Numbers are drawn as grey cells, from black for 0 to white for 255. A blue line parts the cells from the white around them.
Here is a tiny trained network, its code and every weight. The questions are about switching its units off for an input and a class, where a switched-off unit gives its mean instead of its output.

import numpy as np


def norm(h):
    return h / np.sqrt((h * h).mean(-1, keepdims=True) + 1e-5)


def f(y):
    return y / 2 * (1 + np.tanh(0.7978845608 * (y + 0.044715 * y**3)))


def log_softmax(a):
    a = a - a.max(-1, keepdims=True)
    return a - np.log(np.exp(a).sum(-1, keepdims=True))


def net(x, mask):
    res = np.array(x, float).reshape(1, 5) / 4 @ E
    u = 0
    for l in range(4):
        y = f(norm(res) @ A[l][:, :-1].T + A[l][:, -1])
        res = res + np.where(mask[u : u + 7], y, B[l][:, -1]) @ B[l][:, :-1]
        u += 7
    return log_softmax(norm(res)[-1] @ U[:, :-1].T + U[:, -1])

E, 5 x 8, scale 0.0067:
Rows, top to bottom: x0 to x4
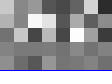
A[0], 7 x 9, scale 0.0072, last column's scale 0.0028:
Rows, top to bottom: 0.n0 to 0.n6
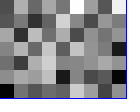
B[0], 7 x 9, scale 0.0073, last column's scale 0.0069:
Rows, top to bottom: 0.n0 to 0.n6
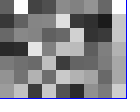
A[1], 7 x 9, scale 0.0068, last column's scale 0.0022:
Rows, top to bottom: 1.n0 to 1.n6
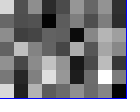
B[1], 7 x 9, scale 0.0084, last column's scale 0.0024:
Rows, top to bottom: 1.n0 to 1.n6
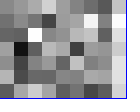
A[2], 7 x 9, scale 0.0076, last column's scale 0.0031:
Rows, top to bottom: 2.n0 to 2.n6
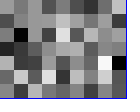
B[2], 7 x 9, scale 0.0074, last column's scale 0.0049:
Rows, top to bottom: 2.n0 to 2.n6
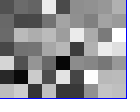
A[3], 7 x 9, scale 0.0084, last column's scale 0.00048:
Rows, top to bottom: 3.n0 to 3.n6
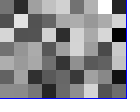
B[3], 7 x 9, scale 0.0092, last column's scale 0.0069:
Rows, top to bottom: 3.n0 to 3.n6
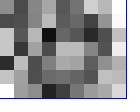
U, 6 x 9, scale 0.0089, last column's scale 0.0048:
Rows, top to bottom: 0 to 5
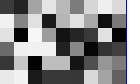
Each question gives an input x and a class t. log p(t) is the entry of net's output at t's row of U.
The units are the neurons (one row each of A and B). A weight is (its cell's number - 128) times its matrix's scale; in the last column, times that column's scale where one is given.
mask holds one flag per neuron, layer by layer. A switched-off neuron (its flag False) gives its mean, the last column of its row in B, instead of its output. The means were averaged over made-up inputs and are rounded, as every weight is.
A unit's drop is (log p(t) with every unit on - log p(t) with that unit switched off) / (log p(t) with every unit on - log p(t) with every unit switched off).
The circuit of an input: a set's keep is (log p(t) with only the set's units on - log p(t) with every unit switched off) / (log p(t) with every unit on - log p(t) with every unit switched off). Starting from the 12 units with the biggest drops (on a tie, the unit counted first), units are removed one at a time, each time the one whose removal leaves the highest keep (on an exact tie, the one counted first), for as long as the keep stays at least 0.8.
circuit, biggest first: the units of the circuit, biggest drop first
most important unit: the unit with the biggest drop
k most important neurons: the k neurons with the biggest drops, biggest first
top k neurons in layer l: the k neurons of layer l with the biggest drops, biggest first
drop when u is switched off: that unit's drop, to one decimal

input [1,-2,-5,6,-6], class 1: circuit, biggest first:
1.n1, 0.n2
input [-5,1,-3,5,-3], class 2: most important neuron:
0.n0
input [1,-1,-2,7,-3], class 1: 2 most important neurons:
1.n1, 0.n3
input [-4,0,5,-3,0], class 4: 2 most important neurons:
0.n0, 0.n6
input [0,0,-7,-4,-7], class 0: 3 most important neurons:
1.n1, 0.n2, 0.n6
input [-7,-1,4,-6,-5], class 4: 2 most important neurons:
0.n0, 0.n1
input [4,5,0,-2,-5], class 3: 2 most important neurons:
0.n0, 1.n1
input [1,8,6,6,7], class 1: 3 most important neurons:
0.n5, 3.n3, 2.n3
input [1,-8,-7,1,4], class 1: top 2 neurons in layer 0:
0.n3, 0.n2
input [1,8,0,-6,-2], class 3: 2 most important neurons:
0.n5, 0.n6
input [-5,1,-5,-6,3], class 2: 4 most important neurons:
0.n0, 3.n2, 1.n4, 1.n5
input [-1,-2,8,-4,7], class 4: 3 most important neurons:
0.n0, 0.n3, 3.n1
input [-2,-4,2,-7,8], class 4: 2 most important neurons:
0.n1, 3.n6
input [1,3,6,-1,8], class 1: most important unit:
0.n5
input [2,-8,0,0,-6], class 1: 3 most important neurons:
1.n2, 0.n0, 2.n2
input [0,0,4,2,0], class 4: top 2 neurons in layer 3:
3.n1, 3.n0
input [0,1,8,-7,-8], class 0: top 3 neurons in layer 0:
0.n3, 0.n1, 0.n2
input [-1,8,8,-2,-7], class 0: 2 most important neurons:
2.n5, 1.n3
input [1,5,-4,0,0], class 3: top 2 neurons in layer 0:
0.n2, 0.n6
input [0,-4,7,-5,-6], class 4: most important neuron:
3.n1
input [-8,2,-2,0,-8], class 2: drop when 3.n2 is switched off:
0.7
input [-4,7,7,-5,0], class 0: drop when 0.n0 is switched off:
0.0
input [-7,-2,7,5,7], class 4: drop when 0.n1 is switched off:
0.1
